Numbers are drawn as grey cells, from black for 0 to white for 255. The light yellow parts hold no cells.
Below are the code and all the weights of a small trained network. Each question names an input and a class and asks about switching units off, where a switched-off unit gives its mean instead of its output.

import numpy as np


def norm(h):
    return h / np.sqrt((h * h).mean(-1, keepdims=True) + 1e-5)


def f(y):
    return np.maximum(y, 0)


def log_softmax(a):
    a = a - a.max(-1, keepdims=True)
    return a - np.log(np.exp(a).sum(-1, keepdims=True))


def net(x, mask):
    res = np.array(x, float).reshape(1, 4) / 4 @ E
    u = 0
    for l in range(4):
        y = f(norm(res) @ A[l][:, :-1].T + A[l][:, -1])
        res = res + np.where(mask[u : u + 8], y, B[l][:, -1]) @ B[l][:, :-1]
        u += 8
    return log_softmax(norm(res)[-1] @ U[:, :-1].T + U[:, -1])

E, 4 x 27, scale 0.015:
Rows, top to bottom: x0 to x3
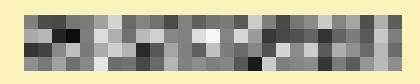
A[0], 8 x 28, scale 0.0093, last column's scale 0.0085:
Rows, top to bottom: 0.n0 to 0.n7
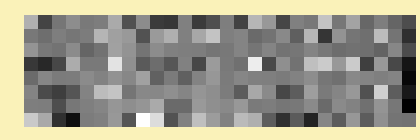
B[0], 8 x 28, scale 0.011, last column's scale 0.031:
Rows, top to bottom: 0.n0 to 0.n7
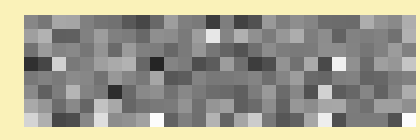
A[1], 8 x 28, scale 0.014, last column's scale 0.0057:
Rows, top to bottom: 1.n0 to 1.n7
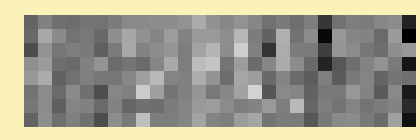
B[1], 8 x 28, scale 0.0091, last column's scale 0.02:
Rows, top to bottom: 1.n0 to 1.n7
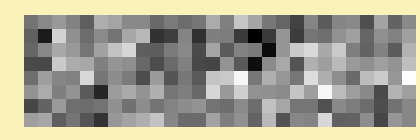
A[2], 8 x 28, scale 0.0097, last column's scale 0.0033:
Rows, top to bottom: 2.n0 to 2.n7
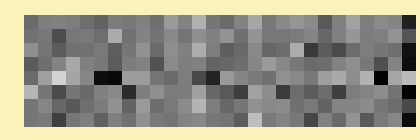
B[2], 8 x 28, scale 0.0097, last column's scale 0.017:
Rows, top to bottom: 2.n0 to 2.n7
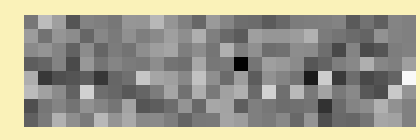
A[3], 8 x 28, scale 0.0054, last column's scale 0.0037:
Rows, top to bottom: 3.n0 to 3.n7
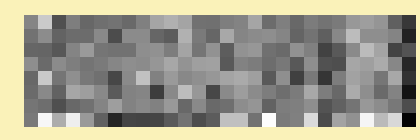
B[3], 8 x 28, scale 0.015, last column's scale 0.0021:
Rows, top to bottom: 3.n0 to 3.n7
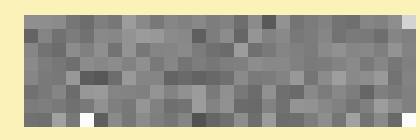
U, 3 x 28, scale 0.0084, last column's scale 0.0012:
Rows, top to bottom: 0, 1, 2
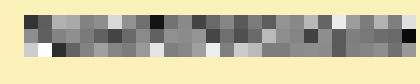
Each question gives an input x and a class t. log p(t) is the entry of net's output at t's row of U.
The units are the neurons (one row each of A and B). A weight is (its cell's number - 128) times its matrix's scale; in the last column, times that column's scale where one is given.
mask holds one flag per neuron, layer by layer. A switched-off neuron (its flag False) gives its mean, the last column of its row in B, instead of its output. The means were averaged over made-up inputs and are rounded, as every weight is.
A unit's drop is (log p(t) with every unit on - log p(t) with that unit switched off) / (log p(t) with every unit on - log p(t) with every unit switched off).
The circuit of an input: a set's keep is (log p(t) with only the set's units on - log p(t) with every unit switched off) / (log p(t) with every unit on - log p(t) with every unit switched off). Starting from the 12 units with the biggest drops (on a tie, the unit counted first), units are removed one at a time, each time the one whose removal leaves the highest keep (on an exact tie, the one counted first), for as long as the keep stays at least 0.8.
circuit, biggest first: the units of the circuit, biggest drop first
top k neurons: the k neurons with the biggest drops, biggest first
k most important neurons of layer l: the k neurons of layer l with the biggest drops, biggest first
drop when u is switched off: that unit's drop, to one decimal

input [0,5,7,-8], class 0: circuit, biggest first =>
0.n3
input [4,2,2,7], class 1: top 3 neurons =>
0.n7, 0.n5, 1.n3
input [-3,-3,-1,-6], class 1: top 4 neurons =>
0.n7, 0.n1, 1.n4, 2.n4
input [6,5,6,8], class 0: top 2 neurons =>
0.n7, 1.n3
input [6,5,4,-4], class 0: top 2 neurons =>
0.n3, 2.n4
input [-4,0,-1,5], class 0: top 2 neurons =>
0.n7, 0.n5
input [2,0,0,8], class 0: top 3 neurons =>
0.n7, 1.n3, 2.n4
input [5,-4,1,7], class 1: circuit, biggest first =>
1.n4, 0.n3
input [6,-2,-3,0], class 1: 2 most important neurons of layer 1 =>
1.n4, 1.n2
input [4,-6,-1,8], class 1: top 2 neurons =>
0.n3, 1.n4
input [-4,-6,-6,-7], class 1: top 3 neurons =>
0.n7, 0.n1, 1.n4
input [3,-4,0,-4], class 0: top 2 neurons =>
0.n3, 0.n5
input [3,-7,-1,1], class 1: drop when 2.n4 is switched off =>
0.2
